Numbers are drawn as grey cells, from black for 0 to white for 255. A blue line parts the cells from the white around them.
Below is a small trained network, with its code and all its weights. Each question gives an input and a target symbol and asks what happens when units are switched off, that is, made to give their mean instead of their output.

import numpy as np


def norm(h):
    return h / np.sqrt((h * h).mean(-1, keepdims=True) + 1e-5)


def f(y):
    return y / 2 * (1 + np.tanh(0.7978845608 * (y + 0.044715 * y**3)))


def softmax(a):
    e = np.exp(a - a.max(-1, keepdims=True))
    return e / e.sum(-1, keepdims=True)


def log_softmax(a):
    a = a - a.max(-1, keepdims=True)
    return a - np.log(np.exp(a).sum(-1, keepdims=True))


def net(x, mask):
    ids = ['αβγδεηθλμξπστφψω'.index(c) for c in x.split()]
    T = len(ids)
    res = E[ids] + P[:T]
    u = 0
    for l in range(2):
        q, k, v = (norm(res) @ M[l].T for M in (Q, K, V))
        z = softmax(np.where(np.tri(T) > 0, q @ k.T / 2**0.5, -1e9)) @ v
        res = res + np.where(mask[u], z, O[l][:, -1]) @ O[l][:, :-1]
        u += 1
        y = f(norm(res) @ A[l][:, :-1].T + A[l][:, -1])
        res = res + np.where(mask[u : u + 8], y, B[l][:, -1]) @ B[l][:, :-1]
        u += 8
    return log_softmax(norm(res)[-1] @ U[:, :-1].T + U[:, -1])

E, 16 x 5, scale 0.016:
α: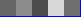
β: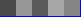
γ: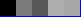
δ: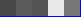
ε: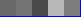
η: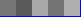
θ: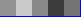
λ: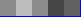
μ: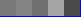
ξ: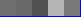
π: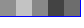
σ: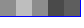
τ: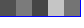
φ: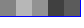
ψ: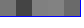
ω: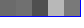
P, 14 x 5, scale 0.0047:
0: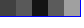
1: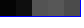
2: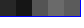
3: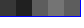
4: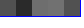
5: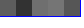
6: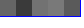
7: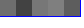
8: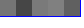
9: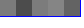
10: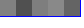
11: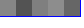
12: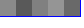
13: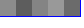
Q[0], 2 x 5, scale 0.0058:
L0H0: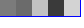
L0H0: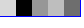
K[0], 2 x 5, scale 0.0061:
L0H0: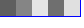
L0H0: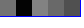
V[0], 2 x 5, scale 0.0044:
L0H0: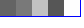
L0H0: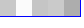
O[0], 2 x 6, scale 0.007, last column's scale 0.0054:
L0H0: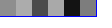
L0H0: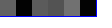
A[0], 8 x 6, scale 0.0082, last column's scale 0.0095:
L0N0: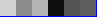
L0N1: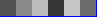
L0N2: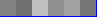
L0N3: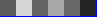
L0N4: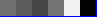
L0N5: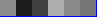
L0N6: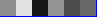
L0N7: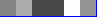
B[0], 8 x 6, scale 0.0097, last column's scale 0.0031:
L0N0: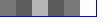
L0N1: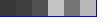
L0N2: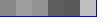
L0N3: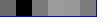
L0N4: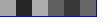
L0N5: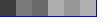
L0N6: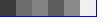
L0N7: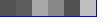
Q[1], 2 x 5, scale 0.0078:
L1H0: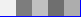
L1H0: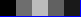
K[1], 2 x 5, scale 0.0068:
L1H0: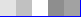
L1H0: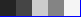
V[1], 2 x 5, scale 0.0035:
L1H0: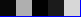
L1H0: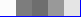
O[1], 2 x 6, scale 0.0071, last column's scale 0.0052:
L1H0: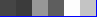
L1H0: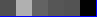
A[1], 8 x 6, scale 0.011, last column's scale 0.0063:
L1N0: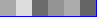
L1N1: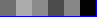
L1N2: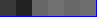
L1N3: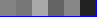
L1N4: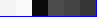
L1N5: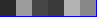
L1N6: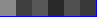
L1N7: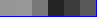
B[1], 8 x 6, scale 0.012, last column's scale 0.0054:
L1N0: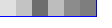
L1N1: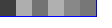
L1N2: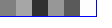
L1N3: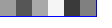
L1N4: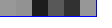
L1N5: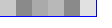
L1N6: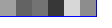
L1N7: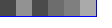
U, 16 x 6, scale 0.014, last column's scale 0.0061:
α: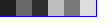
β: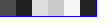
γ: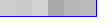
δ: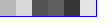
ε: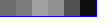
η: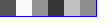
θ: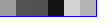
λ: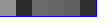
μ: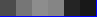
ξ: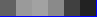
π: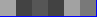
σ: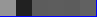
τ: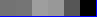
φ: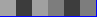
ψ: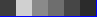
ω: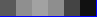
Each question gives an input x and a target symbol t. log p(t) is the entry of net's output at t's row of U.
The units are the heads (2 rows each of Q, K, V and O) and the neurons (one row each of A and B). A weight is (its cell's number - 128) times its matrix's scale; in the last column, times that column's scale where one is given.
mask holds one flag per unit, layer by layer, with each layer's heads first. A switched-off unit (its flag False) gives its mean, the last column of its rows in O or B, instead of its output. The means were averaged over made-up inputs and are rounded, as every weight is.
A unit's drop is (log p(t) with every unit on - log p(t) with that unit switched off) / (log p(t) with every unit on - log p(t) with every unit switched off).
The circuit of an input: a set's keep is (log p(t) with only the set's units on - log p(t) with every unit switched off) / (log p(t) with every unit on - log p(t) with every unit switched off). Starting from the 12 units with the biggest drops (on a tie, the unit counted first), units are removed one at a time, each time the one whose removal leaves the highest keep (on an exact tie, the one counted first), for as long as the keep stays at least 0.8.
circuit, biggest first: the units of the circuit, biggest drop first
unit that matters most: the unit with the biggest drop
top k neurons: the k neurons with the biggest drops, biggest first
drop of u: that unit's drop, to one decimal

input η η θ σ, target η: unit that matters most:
L1N7
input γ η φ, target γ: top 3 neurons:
(L1N5, L0N2, L1N3)
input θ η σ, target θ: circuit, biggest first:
(L1N6, L0H0)
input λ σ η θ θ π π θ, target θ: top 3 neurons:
(L0N0, L1N6, L0N5)
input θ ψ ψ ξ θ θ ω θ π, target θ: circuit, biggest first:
(L0H0, L1N6)
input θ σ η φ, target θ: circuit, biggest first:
(L1N6, L0H0)
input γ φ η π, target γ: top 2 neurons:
(L1N5, L0N2)
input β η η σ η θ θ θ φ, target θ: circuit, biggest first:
(L0H0, L1N6)
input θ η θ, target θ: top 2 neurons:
(L1N6, L0N0)
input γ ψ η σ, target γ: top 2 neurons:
(L1N5, L0N2)
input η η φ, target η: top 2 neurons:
(L1N7, L1N6)
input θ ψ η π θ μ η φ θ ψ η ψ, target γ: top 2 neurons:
(L0N6, L0N1)
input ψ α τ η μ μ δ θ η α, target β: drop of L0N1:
0.3
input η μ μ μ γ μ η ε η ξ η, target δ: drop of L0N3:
0.0
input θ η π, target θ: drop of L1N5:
0.1
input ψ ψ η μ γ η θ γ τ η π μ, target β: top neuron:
(L0N1)
